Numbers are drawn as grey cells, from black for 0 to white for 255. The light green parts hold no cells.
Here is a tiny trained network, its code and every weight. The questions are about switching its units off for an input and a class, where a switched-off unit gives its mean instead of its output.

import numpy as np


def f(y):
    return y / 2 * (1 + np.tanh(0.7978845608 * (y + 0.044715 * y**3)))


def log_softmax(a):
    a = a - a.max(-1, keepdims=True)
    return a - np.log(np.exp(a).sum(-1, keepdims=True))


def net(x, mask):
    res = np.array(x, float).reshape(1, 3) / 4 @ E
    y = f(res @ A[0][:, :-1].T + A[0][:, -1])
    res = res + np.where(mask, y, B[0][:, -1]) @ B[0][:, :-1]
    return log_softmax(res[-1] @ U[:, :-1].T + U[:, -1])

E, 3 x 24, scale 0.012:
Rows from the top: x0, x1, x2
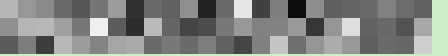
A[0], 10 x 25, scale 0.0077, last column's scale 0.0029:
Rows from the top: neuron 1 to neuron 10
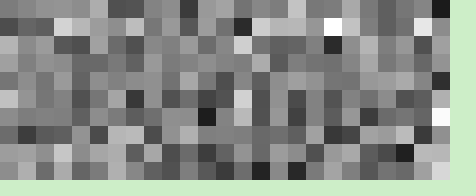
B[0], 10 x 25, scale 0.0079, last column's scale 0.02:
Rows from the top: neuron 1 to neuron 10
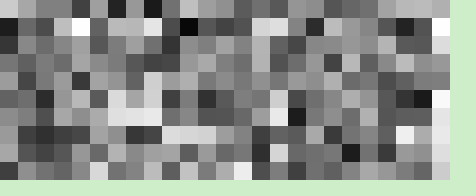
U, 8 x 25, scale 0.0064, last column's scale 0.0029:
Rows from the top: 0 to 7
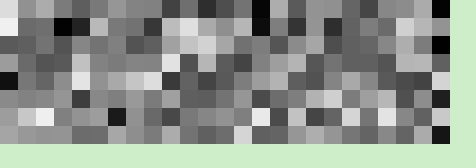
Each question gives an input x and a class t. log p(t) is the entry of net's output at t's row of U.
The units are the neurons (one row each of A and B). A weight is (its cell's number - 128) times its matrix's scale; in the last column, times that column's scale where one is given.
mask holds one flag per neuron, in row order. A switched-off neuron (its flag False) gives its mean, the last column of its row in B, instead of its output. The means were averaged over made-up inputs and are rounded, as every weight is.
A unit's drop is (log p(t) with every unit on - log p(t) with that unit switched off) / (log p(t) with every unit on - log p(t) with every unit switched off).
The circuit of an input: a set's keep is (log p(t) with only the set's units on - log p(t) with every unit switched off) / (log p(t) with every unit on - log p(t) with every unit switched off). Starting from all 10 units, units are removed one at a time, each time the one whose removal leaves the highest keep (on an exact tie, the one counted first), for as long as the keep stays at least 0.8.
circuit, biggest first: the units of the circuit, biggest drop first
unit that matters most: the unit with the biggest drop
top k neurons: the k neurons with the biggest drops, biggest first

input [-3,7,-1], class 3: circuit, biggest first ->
(neuron 6; neuron 1)
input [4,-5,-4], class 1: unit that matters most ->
neuron 8
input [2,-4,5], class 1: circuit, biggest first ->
(neuron 6; neuron 8)
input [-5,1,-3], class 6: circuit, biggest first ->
(neuron 6; neuron 7; neuron 9)
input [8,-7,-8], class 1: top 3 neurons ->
(neuron 8; neuron 2; neuron 4)
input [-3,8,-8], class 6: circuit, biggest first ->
(neuron 8; neuron 1; neuron 2)
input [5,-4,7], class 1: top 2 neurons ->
(neuron 2; neuron 8)
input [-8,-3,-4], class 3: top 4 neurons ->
(neuron 6; neuron 7; neuron 3; neuron 10)
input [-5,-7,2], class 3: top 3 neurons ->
(neuron 8; neuron 6; neuron 7)
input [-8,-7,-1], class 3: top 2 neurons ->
(neuron 8; neuron 6)
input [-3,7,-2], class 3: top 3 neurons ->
(neuron 6; neuron 1; neuron 9)
